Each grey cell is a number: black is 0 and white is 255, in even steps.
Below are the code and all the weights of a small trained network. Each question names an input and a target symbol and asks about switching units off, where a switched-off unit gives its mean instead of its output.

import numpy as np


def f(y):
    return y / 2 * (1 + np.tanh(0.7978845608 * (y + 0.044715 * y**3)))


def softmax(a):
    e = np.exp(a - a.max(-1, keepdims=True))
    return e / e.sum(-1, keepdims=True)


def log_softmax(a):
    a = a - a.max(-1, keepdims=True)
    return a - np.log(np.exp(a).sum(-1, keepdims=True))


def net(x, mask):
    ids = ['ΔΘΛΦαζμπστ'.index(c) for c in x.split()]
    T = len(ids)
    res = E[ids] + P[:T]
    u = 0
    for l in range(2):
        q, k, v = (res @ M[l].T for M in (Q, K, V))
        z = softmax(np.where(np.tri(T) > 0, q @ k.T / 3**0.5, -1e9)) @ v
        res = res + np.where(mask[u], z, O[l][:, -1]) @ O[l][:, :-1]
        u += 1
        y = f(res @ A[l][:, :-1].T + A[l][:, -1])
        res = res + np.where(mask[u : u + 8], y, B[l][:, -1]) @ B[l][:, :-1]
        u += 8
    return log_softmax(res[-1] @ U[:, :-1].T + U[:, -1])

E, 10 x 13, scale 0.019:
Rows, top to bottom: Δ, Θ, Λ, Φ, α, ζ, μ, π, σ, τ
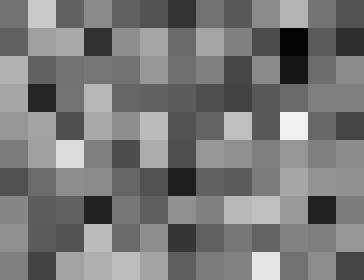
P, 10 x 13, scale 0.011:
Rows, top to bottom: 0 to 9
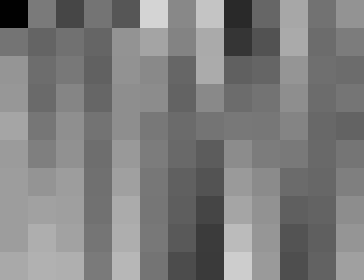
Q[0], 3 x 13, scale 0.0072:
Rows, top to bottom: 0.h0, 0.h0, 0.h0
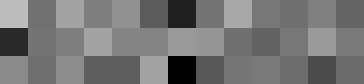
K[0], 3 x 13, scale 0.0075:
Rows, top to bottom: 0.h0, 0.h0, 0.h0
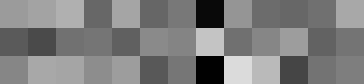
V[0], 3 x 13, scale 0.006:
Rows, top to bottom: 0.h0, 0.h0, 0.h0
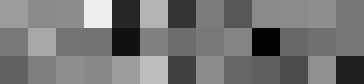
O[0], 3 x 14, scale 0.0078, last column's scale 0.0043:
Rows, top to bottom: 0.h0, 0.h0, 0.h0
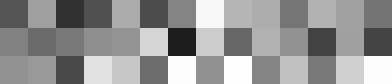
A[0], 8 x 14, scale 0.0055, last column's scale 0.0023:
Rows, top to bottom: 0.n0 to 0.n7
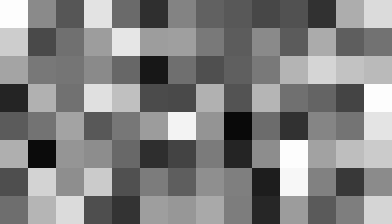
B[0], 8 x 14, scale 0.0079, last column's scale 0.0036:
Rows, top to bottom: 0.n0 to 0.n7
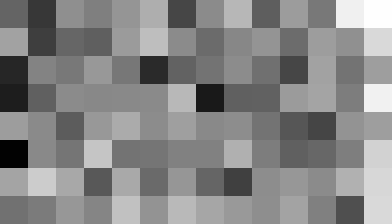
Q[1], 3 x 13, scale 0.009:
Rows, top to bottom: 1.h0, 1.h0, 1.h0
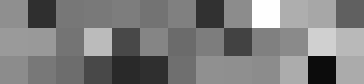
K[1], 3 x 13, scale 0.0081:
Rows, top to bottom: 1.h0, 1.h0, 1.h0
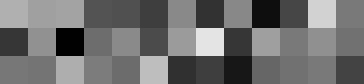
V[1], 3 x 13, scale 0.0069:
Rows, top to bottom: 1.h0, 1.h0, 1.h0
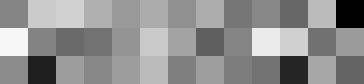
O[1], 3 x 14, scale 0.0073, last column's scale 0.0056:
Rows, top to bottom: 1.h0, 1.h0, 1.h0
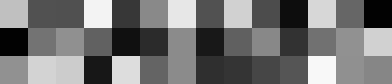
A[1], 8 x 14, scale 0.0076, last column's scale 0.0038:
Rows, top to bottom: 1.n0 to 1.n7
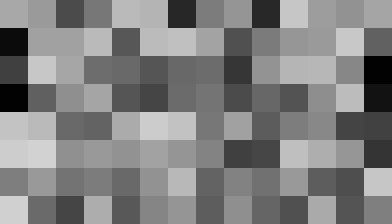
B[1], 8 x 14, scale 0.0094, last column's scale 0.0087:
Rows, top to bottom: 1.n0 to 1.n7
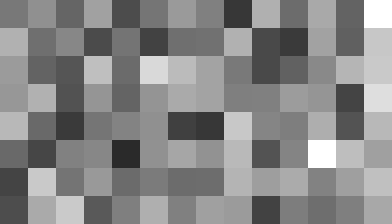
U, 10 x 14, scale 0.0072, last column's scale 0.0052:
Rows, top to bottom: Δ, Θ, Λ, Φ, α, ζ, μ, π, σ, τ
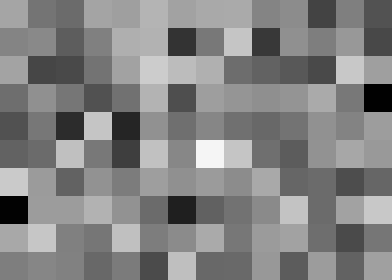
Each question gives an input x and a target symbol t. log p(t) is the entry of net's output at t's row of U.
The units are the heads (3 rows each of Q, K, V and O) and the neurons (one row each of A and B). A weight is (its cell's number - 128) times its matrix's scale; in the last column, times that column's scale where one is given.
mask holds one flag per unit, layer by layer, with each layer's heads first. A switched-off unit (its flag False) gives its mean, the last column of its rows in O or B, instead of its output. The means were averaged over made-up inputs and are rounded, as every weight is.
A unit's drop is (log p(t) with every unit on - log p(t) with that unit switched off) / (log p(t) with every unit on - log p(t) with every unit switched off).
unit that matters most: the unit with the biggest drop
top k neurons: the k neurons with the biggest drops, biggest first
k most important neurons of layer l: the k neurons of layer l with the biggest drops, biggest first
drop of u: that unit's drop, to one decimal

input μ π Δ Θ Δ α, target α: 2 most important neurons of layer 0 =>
0.n7, 0.n5
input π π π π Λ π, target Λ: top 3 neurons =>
1.n2, 0.n7, 0.n5
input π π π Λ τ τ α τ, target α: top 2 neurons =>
0.n6, 1.n3
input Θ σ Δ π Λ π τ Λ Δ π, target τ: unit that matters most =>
0.h0
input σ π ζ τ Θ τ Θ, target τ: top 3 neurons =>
0.n1, 0.n5, 1.n2
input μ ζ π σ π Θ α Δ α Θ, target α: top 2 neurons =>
0.n6, 1.n3
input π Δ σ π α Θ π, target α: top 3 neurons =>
0.n6, 0.n5, 0.n7
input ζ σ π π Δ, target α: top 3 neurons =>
1.n2, 0.n6, 0.n3
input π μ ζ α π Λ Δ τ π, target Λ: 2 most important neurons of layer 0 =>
0.n5, 0.n0
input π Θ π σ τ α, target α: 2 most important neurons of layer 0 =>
0.n6, 0.n7
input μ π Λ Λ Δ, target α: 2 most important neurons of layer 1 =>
1.n0, 1.n5
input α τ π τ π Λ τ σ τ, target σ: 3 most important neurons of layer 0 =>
0.n2, 0.n0, 0.n1
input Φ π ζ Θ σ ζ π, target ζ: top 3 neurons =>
1.n7, 0.n7, 0.n6
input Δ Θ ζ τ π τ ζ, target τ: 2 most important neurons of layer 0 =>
0.n7, 0.n0
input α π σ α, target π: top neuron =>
0.n6
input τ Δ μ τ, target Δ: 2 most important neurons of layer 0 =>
0.n6, 0.n2
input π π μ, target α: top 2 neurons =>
1.n2, 1.n3
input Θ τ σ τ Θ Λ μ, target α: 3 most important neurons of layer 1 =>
1.n2, 1.n3, 1.n0
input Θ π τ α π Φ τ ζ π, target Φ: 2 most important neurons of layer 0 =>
0.n5, 0.n2
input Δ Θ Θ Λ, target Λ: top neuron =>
0.n7
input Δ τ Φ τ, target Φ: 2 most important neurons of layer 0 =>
0.n2, 0.n5
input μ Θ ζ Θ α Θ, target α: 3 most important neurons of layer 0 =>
0.n6, 0.n0, 0.n2
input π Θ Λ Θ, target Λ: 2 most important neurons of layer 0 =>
0.n0, 0.n1
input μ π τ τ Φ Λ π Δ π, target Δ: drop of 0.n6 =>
0.2
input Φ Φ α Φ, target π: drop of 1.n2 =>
0.1
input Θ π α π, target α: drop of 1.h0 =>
1.9
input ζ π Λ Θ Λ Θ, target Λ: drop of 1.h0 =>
0.9
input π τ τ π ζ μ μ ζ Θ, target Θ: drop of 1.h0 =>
0.4
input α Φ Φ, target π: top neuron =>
1.n2
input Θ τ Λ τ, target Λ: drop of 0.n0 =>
0.2
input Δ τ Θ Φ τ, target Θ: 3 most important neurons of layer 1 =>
1.n4, 1.n7, 1.n0
